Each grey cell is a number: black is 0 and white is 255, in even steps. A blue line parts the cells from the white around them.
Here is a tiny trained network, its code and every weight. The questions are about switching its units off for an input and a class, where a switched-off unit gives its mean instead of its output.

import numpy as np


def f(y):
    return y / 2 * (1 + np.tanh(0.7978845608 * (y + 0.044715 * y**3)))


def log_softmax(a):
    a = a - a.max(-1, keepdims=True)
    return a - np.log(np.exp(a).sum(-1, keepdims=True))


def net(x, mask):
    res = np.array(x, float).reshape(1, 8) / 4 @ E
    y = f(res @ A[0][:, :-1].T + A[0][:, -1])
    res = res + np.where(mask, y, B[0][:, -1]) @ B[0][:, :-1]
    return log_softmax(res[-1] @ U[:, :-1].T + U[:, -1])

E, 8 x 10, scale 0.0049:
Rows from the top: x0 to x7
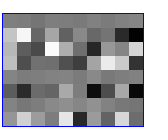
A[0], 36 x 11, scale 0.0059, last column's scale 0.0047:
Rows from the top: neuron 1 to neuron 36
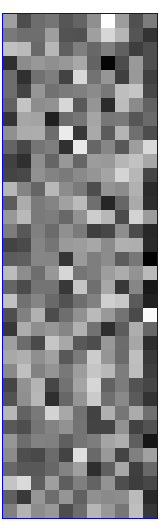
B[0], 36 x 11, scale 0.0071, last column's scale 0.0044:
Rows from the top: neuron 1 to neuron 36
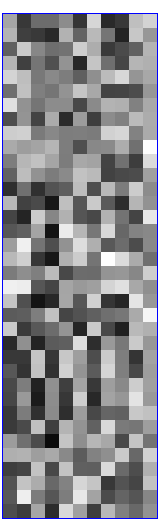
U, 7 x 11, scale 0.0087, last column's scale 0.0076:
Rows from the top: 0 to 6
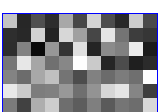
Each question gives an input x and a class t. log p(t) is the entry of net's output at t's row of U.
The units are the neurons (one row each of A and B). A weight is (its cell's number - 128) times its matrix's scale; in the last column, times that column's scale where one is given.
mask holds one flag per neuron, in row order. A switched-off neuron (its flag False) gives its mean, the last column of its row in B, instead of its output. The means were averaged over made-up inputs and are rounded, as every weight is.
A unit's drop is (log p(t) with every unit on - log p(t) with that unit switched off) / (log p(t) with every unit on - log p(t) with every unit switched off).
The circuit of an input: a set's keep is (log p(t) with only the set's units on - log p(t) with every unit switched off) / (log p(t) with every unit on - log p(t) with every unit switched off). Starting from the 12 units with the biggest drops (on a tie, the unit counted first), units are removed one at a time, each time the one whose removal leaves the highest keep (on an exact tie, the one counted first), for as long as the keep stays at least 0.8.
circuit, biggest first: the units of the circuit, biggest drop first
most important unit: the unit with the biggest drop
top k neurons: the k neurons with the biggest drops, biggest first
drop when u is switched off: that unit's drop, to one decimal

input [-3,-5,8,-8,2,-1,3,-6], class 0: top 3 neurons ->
(neuron 23; neuron 4; neuron 14)
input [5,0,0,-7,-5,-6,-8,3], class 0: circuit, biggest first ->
(neuron 23)
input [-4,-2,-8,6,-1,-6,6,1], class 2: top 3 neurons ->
(neuron 28; neuron 27; neuron 8)
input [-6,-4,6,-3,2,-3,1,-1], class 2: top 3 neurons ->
(neuron 29; neuron 24; neuron 13)
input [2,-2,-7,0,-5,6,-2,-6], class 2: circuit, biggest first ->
(neuron 8; neuron 28)
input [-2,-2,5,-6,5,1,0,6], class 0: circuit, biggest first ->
(neuron 14; neuron 4)
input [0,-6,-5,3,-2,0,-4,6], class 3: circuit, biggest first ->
(neuron 11; neuron 12)
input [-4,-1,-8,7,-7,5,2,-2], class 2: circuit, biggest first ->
(neuron 28; neuron 8)
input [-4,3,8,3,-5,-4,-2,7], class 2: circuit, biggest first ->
(neuron 29; neuron 24)
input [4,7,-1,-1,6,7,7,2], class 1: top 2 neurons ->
(neuron 33; neuron 30)
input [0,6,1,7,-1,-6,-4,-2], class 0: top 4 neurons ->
(neuron 1; neuron 21; neuron 2; neuron 11)
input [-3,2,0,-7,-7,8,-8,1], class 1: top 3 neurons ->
(neuron 33; neuron 30; neuron 16)
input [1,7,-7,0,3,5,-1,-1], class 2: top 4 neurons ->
(neuron 8; neuron 27; neuron 28; neuron 22)
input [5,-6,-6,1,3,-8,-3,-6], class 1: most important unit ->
neuron 15
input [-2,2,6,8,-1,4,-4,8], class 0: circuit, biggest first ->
(neuron 21; neuron 2)
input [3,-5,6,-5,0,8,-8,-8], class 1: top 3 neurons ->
(neuron 33; neuron 30; neuron 16)
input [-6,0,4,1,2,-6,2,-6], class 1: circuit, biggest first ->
(neuron 15; neuron 25)
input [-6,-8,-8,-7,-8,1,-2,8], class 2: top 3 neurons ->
(neuron 28; neuron 27; neuron 8)
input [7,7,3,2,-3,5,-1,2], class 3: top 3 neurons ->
(neuron 34; neuron 3; neuron 15)
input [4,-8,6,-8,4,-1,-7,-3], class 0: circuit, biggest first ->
(neuron 23)
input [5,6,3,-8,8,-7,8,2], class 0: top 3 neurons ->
(neuron 23; neuron 14; neuron 4)
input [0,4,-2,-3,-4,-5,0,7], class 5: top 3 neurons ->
(neuron 9; neuron 7; neuron 1)
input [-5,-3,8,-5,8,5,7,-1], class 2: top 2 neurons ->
(neuron 24; neuron 29)
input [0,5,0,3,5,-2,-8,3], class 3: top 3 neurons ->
(neuron 34; neuron 3; neuron 10)
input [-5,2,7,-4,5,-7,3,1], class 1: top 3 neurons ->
(neuron 15; neuron 25; neuron 26)
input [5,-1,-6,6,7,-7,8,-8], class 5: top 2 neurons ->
(neuron 20; neuron 5)
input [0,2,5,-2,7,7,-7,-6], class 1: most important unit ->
neuron 33
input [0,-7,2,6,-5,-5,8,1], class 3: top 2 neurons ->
(neuron 11; neuron 12)
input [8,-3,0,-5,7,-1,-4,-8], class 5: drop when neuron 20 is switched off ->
0.2
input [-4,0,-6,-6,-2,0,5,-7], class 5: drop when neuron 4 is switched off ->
0.0
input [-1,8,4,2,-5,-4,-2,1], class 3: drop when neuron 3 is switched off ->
0.1
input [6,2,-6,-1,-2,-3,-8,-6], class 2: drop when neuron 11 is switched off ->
0.2
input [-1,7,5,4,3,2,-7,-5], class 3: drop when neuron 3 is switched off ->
0.4
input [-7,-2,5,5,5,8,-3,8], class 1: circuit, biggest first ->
(neuron 30)
